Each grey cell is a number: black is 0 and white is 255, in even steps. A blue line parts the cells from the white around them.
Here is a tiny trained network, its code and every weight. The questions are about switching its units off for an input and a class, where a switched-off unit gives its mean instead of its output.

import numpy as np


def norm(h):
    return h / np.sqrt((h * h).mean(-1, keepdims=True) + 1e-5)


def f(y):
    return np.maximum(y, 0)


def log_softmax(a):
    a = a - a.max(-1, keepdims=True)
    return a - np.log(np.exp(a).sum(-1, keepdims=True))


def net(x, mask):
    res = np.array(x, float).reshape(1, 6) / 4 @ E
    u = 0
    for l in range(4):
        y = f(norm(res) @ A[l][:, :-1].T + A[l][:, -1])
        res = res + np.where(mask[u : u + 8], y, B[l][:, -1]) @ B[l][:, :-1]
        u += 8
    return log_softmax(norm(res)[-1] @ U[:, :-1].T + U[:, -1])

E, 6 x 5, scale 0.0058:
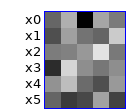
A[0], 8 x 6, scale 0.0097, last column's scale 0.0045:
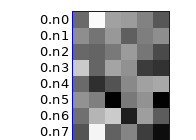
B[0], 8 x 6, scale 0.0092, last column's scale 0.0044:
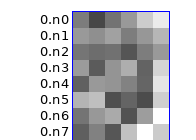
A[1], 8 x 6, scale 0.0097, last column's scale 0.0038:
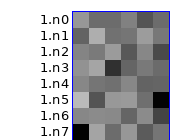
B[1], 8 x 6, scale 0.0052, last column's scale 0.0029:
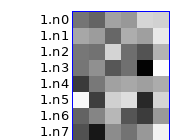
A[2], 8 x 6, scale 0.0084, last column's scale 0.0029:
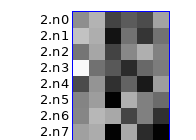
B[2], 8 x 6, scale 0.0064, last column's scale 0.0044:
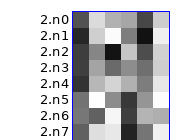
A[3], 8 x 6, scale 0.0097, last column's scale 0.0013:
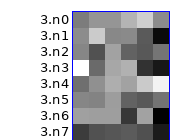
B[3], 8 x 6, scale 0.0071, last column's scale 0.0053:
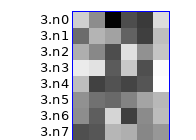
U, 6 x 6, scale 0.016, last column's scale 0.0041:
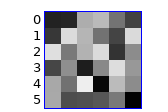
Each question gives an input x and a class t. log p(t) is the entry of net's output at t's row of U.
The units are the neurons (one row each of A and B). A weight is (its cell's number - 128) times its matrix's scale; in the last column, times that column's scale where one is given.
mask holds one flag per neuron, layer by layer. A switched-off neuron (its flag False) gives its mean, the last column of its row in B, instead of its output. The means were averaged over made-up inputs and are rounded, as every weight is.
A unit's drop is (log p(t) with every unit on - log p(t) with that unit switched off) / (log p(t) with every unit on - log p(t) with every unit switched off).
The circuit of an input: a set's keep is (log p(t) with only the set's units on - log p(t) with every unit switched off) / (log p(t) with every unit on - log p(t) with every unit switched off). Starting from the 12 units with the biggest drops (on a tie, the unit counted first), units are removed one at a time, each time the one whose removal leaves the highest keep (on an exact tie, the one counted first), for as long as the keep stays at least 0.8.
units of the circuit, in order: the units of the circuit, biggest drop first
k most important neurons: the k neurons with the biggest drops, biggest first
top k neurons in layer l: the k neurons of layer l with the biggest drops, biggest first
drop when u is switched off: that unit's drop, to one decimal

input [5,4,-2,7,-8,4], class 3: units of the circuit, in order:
(0.n7; 2.n1)
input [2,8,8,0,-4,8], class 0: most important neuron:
(1.n7)
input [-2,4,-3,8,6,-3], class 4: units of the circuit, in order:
(0.n6; 3.n6; 2.n6)
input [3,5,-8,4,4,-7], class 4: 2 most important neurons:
(0.n6; 3.n6)
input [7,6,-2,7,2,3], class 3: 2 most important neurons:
(0.n7; 0.n0)
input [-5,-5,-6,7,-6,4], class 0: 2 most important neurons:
(1.n5; 3.n3)
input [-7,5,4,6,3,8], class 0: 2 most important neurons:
(1.n7; 2.n5)
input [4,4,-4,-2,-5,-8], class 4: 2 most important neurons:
(0.n6; 0.n7)
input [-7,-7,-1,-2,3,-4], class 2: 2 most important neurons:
(0.n3; 3.n3)
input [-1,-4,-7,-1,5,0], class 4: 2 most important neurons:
(0.n6; 0.n5)
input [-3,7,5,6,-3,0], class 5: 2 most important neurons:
(3.n4; 3.n0)
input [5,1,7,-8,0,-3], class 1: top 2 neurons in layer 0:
(0.n5; 0.n0)
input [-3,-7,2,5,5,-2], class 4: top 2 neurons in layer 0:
(0.n6; 0.n1)
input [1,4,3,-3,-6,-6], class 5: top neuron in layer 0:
(0.n3)
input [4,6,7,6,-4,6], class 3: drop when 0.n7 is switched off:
0.1
